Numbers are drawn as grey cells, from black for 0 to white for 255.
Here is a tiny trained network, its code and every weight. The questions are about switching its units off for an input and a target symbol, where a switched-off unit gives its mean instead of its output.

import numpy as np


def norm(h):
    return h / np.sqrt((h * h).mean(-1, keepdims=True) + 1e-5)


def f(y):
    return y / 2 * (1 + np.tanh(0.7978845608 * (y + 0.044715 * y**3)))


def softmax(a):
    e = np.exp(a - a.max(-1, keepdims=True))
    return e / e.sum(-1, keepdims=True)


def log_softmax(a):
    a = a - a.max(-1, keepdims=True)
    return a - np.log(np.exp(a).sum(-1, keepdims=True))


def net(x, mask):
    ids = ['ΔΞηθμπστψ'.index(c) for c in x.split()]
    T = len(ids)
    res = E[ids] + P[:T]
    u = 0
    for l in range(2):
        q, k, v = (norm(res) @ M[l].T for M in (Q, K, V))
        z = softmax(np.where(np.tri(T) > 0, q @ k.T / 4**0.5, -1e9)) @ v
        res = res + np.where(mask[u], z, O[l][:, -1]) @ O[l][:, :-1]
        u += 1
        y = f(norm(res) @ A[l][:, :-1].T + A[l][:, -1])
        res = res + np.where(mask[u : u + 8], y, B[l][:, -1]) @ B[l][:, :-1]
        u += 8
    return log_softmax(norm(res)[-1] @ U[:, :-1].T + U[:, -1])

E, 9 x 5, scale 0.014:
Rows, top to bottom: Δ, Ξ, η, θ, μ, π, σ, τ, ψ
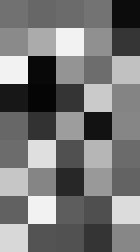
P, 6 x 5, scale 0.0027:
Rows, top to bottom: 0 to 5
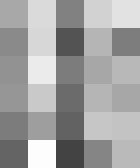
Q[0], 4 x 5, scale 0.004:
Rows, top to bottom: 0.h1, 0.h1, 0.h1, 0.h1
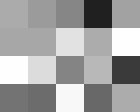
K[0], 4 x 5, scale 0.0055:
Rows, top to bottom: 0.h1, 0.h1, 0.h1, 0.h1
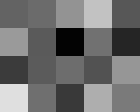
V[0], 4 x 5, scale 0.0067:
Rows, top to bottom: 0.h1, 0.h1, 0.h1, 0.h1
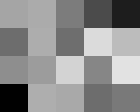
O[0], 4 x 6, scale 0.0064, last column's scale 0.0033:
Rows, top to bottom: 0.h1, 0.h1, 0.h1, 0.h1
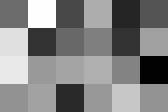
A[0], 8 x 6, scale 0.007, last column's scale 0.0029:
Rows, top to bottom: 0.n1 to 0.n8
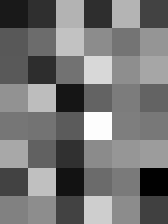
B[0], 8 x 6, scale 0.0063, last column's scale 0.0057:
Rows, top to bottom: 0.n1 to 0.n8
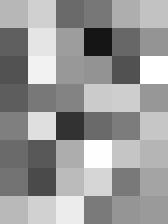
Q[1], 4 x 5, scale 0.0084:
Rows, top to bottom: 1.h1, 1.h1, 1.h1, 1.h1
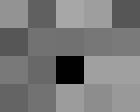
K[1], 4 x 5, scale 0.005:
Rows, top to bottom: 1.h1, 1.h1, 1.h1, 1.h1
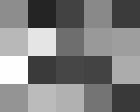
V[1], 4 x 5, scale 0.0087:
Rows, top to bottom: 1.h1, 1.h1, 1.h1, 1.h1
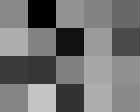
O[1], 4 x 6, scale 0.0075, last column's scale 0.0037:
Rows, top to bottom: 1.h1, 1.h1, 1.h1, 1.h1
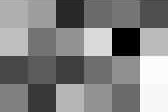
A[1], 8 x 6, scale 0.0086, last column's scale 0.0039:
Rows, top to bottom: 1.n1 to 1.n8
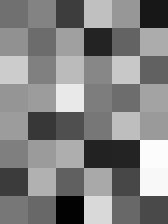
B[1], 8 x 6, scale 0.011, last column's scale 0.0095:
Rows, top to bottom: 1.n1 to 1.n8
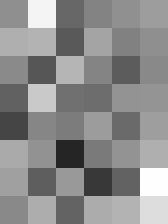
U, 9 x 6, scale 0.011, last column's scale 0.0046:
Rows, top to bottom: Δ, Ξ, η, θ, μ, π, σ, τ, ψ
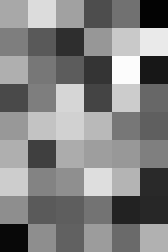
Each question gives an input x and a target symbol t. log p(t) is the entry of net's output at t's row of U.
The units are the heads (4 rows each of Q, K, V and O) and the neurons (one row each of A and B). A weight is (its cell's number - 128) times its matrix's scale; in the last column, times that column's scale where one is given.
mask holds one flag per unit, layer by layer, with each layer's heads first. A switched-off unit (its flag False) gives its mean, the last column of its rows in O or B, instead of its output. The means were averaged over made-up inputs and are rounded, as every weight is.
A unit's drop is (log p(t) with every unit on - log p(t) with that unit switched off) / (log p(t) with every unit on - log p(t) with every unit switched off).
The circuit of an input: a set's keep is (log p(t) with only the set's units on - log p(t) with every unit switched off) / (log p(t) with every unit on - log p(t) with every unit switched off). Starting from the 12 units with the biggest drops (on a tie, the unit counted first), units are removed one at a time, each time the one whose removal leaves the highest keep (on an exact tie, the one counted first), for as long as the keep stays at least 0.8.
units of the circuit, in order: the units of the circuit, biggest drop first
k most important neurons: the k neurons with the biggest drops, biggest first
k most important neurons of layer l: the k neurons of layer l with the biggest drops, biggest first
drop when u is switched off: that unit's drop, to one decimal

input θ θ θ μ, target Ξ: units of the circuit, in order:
1.n7, 0.n3
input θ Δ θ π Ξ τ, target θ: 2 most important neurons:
1.n6, 1.n8
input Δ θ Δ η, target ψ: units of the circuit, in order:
1.n5, 0.h1, 1.n7
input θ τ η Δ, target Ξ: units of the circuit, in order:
1.n6, 0.n3
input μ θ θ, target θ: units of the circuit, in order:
1.h1, 0.h1, 0.n1, 1.n6
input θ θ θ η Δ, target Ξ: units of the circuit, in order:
1.n6, 0.h1
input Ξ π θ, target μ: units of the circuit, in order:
0.h1, 1.h1, 0.n3
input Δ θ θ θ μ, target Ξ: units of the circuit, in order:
1.n7, 1.n2
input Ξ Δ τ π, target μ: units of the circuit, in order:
1.h1
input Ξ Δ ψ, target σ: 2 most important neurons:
0.n3, 0.n2
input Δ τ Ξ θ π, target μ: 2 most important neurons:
0.n8, 1.n6
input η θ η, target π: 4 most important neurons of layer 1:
1.n3, 1.n8, 1.n6, 1.n5
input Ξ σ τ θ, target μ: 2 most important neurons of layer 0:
0.n3, 0.n8
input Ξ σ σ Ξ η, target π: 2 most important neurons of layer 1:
1.n8, 1.n1
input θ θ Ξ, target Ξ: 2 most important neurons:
1.n6, 0.n3
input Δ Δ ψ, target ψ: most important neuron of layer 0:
0.n4
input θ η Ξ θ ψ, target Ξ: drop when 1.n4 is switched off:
0.0
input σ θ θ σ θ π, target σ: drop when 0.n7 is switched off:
0.1
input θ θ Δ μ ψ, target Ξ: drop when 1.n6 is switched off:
-0.1
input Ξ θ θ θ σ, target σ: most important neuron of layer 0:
0.n8
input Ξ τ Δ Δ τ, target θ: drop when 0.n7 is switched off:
-0.1
